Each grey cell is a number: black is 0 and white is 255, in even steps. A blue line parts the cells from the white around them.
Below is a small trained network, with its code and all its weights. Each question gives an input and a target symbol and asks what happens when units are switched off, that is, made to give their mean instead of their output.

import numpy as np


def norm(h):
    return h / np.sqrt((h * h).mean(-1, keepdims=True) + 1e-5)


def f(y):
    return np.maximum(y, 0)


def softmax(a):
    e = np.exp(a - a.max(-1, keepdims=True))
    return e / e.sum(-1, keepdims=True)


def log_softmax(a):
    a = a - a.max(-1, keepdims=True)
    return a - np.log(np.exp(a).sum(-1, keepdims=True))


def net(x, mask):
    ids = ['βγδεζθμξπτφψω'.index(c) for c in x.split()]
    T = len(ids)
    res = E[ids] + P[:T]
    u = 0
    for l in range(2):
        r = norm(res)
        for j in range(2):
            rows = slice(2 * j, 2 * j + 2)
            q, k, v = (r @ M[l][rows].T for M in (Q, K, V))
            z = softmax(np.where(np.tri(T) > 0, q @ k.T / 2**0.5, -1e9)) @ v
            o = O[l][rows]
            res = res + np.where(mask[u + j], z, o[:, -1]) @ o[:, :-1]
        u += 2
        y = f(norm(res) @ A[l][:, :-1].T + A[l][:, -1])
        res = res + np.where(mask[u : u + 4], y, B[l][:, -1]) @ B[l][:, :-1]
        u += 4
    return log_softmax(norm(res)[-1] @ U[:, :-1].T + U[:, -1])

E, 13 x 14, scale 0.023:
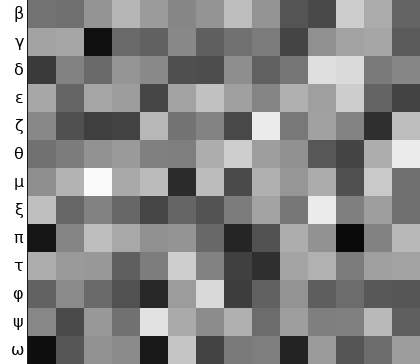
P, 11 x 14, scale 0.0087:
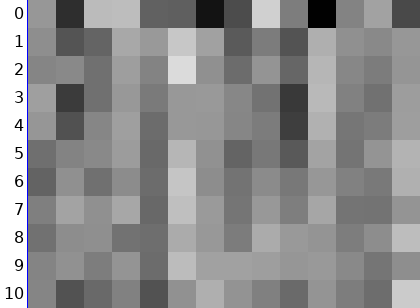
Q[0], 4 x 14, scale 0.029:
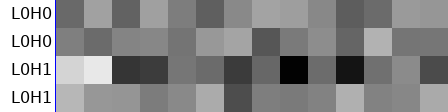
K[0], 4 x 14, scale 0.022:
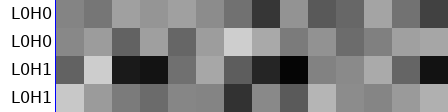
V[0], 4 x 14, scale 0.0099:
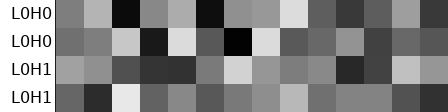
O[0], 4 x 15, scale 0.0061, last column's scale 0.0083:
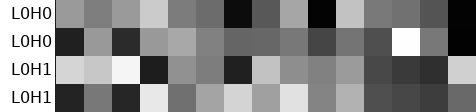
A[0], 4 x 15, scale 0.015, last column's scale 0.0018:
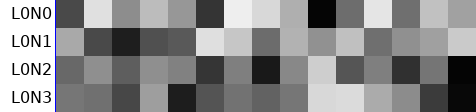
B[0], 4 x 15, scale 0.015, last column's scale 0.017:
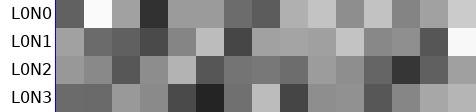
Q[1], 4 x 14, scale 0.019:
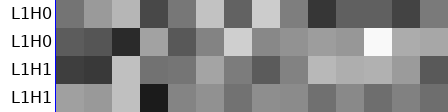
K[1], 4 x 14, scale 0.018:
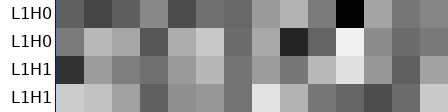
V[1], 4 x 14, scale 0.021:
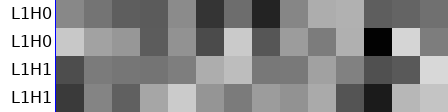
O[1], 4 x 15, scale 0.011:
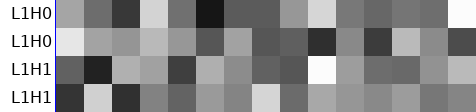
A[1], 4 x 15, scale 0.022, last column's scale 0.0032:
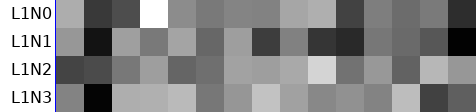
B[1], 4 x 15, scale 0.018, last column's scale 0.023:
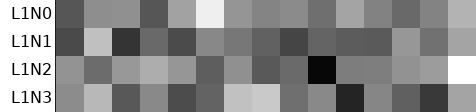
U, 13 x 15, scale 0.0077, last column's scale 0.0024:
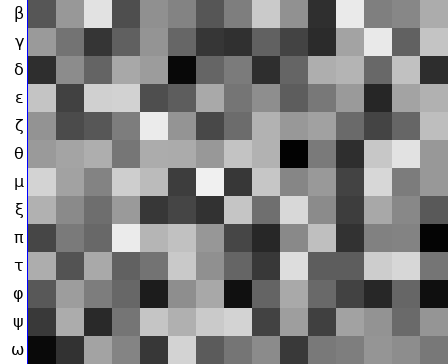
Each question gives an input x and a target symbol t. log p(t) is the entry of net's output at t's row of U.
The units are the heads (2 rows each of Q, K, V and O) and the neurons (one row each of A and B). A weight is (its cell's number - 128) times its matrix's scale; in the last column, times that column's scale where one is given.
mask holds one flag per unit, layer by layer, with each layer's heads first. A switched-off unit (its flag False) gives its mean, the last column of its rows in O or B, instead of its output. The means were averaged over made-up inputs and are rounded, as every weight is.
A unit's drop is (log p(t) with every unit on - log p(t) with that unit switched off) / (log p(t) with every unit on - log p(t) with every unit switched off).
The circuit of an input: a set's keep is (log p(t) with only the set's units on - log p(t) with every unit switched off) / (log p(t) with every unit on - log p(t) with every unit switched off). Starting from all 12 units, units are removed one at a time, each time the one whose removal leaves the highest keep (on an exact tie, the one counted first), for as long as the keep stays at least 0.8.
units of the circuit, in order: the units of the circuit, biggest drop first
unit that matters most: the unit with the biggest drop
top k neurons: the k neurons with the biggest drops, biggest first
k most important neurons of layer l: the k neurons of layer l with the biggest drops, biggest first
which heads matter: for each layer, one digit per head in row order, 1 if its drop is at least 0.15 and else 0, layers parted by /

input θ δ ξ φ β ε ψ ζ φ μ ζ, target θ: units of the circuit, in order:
(L1H0; L0H1)
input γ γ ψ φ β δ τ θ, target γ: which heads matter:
11 / 01
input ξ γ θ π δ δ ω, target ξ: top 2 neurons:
(L1N2; L0N3)
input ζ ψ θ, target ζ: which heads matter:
11 / 11
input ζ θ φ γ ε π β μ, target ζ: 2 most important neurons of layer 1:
(L1N0; L1N2)
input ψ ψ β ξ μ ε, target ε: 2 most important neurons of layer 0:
(L0N1; L0N3)
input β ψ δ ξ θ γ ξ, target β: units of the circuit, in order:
(L0H1; L1H0)
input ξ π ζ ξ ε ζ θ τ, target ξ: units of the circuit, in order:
(L1N2; L1H0)
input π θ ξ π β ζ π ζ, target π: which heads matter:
11 / 11
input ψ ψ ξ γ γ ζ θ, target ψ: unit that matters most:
L0H0
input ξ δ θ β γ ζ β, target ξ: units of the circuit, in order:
(L0H1; L1H0)
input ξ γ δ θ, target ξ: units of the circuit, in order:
(L1H0; L0H1)
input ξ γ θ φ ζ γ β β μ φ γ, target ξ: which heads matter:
10 / 01
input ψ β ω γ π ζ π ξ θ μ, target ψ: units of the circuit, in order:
(L0H0; L1H1)
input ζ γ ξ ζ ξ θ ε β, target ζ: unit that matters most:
L0H1
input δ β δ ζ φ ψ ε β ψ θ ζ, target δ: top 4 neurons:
(L0N1; L1N2; L0N0; L1N0)
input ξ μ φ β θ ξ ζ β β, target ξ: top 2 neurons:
(L0N0; L1N2)
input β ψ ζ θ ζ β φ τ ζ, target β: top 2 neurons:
(L0N1; L1N2)
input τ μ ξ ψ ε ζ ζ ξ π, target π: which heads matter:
01 / 01
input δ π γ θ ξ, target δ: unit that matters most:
L0H1
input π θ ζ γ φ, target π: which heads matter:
00 / 11
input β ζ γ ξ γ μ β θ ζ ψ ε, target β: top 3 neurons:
(L0N1; L1N2; L0N3)
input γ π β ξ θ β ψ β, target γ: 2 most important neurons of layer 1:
(L1N1; L1N0)
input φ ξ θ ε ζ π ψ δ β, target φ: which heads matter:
11 / 01
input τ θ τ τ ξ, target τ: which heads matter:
11 / 11
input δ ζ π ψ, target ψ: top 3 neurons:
(L1N3; L0N1; L0N0)
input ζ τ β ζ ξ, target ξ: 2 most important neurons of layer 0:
(L0N1; L0N3)
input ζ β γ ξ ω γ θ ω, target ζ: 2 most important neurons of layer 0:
(L0N0; L0N3)
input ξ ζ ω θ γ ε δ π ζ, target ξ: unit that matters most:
L0H0
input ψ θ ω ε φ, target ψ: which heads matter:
11 / 01
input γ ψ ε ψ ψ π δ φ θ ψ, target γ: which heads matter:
11 / 01
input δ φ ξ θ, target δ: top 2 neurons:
(L0N1; L1N2)
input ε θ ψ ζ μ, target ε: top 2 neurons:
(L0N1; L0N0)
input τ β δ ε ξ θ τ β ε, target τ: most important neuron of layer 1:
(L1N2)
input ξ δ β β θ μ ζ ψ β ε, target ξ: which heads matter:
11 / 11
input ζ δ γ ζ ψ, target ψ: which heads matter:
01 / 00
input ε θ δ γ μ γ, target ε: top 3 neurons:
(L0N1; L1N1; L0N0)
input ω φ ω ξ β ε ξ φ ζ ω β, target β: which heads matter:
00 / 00
